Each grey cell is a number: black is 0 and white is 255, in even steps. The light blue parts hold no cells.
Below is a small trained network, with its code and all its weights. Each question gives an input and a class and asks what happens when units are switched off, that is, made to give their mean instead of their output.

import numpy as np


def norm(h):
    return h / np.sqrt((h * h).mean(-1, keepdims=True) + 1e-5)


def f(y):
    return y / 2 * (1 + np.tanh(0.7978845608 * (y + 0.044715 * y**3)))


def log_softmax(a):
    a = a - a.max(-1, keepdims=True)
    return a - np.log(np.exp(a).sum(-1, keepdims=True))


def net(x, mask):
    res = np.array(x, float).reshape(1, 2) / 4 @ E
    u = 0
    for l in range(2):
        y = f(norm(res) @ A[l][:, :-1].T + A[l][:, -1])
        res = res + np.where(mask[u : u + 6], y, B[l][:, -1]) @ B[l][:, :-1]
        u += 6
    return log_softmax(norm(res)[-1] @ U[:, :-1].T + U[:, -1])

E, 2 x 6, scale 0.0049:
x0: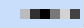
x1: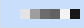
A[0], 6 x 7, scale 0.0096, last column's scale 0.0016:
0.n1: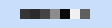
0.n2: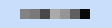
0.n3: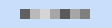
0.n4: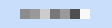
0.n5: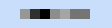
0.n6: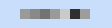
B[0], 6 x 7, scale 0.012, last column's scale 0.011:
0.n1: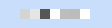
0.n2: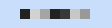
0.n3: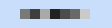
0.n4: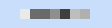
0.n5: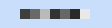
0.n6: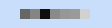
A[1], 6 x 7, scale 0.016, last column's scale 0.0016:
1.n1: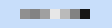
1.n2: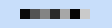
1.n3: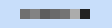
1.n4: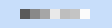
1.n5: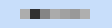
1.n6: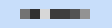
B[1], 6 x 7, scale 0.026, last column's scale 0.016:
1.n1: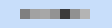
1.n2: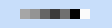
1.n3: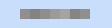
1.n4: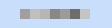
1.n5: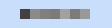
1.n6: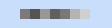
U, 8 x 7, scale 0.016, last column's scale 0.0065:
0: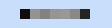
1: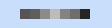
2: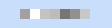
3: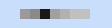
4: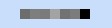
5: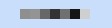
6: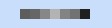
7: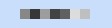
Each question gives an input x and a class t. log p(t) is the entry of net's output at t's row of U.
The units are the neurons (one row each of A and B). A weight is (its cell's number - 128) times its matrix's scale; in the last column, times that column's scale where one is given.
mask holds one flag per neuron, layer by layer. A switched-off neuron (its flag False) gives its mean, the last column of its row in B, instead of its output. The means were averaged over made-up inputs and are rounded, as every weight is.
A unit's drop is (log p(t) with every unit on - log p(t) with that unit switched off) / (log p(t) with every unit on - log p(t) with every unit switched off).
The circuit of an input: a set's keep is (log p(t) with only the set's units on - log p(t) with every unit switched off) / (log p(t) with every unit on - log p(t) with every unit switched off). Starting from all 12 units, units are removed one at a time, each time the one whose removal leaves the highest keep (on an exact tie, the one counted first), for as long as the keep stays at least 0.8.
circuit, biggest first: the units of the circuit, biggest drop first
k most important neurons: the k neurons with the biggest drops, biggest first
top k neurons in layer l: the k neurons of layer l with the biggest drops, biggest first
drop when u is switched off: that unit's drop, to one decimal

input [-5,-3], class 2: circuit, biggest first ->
[1.n2]
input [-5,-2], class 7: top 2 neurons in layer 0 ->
[0.n3 0.n6]
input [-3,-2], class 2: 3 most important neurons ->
[0.n1 0.n5 1.n2]
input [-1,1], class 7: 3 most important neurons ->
[0.n1 1.n2 0.n3]
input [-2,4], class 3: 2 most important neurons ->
[1.n2 0.n1]
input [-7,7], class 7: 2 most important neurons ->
[0.n1 1.n2]
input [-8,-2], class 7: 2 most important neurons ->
[0.n3 1.n2]
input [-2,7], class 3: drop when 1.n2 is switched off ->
0.5
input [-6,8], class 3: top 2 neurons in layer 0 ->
[0.n5 0.n1]
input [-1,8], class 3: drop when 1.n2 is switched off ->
0.6
